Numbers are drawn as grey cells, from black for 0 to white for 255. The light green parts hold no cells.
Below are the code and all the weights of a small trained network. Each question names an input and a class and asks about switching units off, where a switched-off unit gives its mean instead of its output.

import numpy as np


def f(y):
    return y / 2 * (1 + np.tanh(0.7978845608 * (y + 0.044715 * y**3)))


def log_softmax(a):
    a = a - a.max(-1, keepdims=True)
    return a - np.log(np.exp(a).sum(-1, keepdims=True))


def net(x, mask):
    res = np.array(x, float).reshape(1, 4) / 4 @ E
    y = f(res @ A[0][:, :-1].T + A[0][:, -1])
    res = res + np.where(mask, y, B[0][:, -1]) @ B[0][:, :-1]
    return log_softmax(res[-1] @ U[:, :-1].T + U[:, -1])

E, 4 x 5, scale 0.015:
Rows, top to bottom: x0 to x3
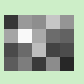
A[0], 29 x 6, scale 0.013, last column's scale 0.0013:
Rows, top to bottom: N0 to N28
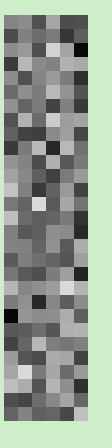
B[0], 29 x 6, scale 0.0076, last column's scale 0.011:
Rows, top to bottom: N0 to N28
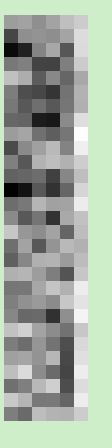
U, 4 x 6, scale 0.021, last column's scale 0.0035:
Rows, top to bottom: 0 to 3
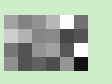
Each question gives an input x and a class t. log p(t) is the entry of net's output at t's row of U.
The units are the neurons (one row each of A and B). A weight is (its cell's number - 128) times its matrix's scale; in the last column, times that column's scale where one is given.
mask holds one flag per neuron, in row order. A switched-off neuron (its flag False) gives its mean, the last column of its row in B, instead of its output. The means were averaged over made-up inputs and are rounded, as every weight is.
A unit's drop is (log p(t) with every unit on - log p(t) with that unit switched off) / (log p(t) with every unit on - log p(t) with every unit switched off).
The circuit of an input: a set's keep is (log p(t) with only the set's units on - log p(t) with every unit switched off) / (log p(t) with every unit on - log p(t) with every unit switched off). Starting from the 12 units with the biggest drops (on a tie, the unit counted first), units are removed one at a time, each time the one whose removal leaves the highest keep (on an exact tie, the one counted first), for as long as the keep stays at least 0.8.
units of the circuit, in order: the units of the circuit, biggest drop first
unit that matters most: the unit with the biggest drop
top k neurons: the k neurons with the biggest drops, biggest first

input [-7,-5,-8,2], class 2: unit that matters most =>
N12
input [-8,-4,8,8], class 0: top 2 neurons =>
N28, N17
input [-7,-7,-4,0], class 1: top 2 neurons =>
N24, N18
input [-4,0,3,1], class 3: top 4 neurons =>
N26, N24, N2, N19
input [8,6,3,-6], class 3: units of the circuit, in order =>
N3, N7
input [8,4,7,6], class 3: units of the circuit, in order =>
N21, N7
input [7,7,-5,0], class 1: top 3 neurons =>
N25, N26, N12
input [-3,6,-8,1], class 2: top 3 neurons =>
N12, N2, N26
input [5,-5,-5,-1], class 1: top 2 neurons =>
N24, N27
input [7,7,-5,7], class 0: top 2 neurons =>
N0, N10
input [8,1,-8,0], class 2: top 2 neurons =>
N2, N26
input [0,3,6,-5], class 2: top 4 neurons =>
N20, N0, N23, N19
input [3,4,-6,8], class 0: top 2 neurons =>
N0, N20
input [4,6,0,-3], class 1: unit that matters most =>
N25
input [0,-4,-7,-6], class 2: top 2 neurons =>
N2, N12
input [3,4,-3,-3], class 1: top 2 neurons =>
N25, N12
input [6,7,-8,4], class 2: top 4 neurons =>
N2, N26, N10, N27
